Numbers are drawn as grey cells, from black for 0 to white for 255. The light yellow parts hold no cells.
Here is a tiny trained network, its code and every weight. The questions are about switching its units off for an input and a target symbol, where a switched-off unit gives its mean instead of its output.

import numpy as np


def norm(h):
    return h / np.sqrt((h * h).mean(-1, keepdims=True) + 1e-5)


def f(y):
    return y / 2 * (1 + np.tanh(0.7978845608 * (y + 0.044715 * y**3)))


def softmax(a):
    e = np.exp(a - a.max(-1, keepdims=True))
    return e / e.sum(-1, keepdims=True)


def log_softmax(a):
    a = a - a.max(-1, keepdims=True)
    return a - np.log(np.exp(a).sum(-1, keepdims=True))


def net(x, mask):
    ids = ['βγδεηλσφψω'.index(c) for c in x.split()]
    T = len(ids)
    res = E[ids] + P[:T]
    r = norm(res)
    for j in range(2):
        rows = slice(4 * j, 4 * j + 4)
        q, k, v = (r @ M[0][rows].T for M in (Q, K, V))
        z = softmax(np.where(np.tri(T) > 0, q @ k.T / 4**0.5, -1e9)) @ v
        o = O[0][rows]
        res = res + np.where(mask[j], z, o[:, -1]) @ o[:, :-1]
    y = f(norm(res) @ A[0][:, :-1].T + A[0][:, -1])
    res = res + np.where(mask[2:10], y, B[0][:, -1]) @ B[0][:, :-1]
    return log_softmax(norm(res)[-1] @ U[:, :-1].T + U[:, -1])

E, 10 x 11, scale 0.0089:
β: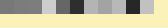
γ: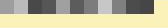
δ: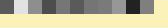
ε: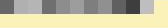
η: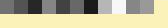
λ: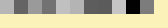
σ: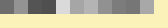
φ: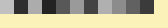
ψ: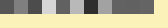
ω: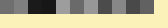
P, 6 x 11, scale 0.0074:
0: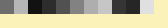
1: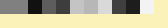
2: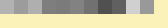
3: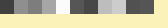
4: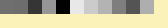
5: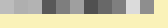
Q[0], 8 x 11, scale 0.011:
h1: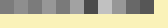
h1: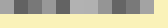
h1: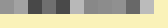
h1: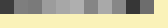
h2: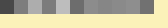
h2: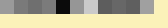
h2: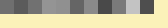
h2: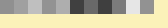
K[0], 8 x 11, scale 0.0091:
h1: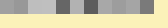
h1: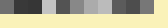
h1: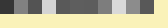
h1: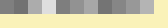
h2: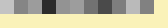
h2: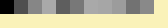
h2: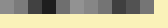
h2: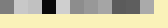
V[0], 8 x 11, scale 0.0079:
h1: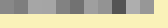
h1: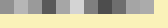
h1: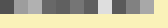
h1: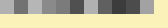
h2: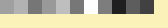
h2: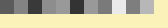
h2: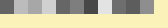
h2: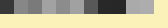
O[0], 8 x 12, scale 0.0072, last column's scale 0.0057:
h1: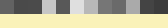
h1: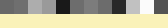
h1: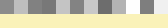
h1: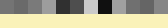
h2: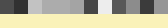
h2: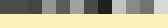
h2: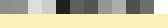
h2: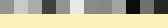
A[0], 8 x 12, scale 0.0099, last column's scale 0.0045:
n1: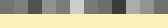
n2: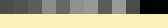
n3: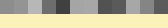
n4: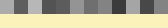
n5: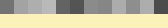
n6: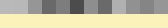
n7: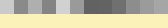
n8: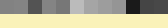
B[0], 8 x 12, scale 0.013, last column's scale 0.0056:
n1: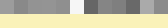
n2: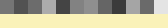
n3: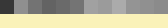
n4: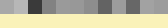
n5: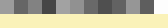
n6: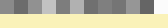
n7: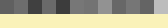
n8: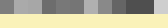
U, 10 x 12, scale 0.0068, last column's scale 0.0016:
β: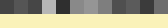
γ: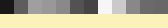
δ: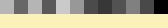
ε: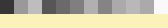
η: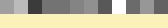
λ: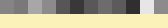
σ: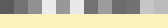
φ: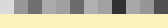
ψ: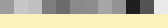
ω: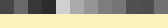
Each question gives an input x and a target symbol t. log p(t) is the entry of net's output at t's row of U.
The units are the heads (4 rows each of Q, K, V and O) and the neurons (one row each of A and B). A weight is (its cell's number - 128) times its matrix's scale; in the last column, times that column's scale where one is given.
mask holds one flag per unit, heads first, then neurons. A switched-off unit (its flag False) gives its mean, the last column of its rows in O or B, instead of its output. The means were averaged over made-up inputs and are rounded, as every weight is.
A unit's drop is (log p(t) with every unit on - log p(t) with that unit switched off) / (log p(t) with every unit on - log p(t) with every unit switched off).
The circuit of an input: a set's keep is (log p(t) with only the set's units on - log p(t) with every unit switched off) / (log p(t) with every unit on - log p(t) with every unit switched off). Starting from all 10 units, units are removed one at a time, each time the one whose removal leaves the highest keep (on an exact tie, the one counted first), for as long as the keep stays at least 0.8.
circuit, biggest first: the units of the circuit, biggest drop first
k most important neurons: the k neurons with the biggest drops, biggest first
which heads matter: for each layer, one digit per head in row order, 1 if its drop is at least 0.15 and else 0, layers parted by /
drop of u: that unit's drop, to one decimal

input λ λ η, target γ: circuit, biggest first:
[h1, n5]
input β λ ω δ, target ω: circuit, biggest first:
[h2]
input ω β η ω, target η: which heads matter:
01
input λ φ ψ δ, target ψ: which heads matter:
01
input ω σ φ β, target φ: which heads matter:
01
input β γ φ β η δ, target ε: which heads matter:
10
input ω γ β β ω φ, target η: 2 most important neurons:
[n4, n2]
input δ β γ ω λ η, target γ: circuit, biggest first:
[h1, n5, h2]
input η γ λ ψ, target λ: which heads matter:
10
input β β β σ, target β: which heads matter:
10
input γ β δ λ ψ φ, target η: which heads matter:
00
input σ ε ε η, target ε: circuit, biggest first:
[h1, n3, h2]
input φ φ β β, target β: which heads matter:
10
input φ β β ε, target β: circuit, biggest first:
[h1]
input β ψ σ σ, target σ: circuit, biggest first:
[h1, n1]
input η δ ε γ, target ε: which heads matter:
10
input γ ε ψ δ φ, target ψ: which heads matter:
01
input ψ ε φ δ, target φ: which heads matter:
01
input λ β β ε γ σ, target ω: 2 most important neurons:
[n7, n2]
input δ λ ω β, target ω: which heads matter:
01
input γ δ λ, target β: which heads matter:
01
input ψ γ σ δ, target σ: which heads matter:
11
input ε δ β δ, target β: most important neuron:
[n2]
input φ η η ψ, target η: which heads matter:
01
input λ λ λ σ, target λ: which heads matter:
10
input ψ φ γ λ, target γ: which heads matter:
01
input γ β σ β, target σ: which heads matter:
11
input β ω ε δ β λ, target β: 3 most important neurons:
[n7, n6, n3]
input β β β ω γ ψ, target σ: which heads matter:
10
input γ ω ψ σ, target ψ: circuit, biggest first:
[h2]
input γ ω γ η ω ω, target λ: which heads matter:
10
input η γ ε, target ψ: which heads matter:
01
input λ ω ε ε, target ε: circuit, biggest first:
[h1, n3]
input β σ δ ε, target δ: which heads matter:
10
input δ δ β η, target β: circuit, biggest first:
[h1]
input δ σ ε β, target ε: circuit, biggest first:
[h1, n3, h2]
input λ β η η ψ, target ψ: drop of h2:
0.2
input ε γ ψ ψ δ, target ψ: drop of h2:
0.1
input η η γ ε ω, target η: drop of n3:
0.0
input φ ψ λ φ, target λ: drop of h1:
1.2
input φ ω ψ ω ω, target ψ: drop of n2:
0.0
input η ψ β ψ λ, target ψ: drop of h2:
0.1
